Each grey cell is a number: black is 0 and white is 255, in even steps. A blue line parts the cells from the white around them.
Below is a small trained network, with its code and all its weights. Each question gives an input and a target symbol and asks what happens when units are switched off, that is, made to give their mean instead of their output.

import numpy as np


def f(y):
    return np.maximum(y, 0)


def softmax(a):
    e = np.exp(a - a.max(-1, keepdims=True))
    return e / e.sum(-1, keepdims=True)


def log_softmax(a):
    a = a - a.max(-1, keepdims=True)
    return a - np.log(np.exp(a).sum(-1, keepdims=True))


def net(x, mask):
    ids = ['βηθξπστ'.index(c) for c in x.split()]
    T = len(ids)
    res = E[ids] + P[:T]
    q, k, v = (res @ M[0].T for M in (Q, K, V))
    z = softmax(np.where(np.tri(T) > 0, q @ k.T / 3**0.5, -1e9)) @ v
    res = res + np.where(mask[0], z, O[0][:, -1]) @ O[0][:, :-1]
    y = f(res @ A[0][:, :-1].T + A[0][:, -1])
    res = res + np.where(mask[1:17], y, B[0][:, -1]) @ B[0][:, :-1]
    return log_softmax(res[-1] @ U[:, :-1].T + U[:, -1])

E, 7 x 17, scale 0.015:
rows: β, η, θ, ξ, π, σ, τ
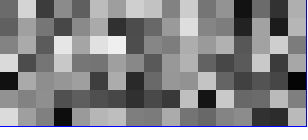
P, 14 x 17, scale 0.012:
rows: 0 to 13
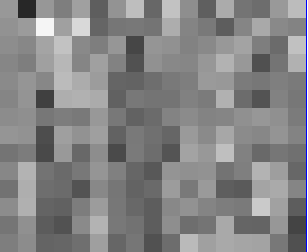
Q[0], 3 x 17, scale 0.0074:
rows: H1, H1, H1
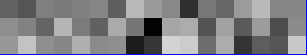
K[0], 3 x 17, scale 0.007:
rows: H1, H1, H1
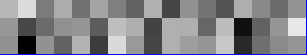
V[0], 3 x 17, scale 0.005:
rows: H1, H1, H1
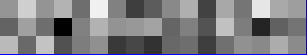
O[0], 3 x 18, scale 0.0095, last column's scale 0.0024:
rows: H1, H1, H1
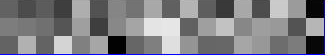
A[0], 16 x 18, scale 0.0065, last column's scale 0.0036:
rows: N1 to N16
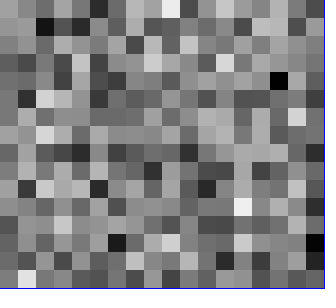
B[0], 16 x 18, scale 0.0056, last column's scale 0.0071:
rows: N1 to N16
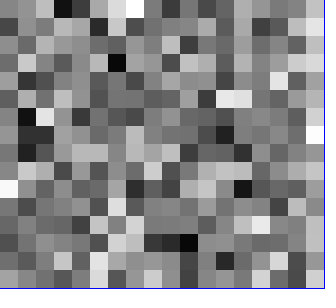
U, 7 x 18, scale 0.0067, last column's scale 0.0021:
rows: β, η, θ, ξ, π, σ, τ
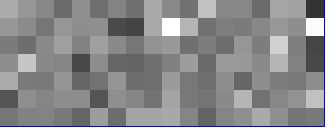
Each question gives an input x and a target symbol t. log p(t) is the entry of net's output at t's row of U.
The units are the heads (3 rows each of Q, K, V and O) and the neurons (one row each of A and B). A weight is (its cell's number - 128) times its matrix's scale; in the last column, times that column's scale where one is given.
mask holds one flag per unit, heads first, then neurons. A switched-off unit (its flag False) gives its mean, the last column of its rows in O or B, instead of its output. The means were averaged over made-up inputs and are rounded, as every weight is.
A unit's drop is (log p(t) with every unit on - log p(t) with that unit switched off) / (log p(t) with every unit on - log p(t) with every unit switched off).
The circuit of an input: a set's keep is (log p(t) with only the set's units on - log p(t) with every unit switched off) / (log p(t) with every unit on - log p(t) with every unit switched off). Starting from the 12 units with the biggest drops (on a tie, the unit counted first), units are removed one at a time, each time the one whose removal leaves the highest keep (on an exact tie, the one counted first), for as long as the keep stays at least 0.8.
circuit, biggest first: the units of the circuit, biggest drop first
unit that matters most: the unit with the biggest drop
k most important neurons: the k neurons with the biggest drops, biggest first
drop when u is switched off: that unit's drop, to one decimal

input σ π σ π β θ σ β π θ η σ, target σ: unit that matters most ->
N14
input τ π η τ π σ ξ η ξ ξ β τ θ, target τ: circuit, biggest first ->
(H1; N1)
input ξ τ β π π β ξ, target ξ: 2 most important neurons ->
(N10; N13)
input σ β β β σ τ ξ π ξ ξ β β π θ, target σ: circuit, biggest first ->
(H1; N14; N12; N16)
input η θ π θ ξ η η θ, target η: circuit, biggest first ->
(H1; N14; N1)
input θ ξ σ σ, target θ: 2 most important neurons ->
(N15; N3)
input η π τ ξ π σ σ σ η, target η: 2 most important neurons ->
(N5; N1)
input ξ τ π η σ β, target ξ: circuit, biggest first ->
(H1; N10)
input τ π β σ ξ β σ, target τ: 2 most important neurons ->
(N1; N9)
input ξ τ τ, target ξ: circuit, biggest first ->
(H1; N13)
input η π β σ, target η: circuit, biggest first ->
(H1; N1; N14)
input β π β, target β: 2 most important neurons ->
(N4; N13)
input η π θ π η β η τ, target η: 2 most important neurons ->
(N14; N1)
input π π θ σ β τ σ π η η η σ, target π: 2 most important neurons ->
(N9; N4)
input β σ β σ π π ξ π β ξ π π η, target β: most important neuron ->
(N4)
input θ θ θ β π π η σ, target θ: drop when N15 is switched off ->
0.5
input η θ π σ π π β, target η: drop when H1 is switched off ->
0.5
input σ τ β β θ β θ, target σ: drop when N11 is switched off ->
0.0
